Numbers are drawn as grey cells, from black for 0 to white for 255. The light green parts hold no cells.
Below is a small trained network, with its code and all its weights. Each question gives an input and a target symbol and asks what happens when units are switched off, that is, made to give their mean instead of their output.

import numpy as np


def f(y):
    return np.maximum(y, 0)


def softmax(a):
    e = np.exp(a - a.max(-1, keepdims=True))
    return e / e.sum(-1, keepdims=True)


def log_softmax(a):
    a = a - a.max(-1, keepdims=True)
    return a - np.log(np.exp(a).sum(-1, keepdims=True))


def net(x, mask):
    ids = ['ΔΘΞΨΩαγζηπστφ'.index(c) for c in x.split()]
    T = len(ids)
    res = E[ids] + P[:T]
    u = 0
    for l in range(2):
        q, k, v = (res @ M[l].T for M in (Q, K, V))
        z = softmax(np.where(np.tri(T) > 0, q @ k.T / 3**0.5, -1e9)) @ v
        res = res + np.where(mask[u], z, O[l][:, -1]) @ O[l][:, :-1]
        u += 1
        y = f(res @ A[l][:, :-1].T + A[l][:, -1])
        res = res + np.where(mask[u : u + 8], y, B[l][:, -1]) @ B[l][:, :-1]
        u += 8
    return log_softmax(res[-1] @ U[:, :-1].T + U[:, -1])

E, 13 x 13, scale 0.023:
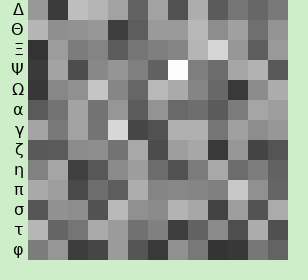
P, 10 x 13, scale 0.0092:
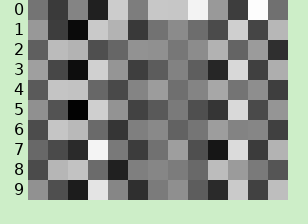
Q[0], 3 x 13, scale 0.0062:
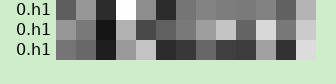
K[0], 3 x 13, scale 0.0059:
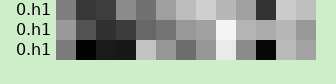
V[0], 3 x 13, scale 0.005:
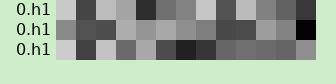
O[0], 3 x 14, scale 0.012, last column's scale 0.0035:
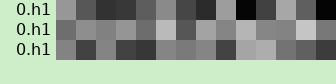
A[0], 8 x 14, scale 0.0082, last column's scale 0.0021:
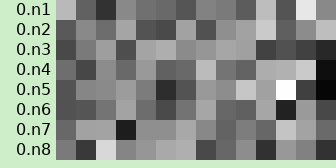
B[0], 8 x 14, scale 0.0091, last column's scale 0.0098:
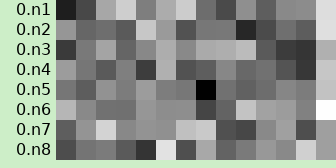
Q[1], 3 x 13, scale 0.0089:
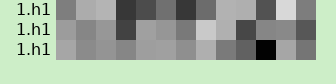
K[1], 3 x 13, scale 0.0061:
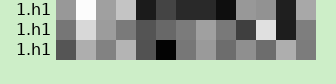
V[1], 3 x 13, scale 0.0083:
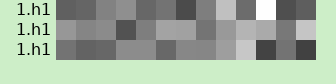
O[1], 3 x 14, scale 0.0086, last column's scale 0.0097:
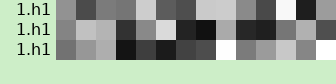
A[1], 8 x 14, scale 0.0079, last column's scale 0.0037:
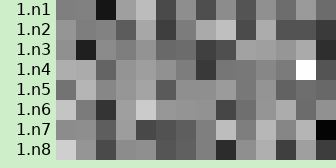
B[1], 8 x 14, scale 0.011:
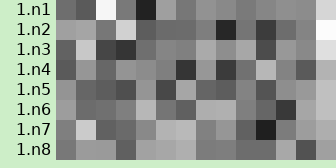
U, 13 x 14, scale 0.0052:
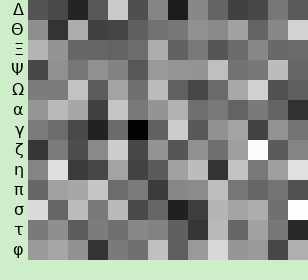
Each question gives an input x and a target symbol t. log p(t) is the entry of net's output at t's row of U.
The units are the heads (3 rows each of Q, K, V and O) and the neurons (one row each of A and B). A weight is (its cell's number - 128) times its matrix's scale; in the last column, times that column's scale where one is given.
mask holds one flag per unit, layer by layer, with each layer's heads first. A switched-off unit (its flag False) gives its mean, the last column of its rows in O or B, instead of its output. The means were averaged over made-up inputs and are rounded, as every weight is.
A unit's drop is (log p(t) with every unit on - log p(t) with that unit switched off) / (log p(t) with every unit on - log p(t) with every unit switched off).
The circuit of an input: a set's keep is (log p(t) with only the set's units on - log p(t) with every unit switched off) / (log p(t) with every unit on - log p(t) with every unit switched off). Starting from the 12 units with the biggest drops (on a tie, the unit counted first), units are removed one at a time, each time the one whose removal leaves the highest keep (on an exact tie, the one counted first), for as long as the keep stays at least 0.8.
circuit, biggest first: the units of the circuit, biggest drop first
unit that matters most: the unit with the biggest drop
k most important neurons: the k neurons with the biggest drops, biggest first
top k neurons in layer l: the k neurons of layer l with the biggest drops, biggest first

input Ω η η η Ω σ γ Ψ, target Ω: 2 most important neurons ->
1.n1, 1.n8
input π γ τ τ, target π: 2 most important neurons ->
1.n1, 1.n4
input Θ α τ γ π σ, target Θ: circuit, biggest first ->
1.n1, 0.h1
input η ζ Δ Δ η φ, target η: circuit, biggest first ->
1.h1, 0.n3
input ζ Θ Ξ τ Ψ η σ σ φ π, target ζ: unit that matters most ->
0.n1
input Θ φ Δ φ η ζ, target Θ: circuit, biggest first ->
1.n1, 0.h1, 1.h1
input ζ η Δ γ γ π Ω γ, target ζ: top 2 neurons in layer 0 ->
0.n1, 0.n3
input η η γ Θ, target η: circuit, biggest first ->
1.h1, 1.n4, 1.n7
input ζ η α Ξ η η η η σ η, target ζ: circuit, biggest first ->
1.h1, 0.n1, 0.n3
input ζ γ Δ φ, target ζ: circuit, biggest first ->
0.n1, 1.h1, 0.n3
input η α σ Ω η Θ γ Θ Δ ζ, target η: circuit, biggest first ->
1.h1, 0.n3, 1.n7
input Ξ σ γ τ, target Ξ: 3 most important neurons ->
1.n7, 0.n3, 1.n2
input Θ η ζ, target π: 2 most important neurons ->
1.n2, 0.n3
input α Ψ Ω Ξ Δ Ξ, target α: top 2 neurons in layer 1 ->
1.n8, 1.n6
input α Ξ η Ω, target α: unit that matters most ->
1.n8
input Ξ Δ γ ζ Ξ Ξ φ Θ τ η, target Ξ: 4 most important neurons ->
1.n7, 1.n2, 0.n3, 1.n1
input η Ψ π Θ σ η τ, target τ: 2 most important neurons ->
0.n8, 0.n2
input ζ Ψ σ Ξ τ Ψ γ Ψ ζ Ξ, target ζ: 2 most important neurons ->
0.n1, 0.n3
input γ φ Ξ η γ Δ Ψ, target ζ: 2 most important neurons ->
0.n5, 1.n1
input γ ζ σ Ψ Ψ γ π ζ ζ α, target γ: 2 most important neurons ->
1.n3, 0.n6
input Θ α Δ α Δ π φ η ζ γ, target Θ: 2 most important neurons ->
1.n1, 0.n1
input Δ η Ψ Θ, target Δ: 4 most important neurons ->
0.n8, 0.n1, 0.n2, 1.n1
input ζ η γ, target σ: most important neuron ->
0.n1
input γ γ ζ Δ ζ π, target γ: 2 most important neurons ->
1.n6, 0.n4
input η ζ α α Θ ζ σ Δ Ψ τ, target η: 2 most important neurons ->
0.n3, 1.n4
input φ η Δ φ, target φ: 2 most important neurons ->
0.n6, 1.n8
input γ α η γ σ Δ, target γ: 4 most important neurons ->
1.n3, 0.n4, 0.n6, 1.n6
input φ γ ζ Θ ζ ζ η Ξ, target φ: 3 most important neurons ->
0.n6, 1.n3, 1.n8
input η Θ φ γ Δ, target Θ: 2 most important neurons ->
0.n8, 0.n6
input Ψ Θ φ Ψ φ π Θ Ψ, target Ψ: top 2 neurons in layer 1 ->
1.n1, 1.n7
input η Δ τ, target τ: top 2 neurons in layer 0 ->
0.n8, 0.n3
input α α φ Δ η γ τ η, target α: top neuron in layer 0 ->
0.n8
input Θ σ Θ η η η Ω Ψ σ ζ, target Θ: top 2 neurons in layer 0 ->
0.n1, 0.n3
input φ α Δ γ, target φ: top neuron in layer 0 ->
0.n6
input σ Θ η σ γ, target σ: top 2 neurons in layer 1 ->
1.n3, 1.n7
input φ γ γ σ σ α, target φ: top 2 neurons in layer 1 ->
1.n3, 1.n8
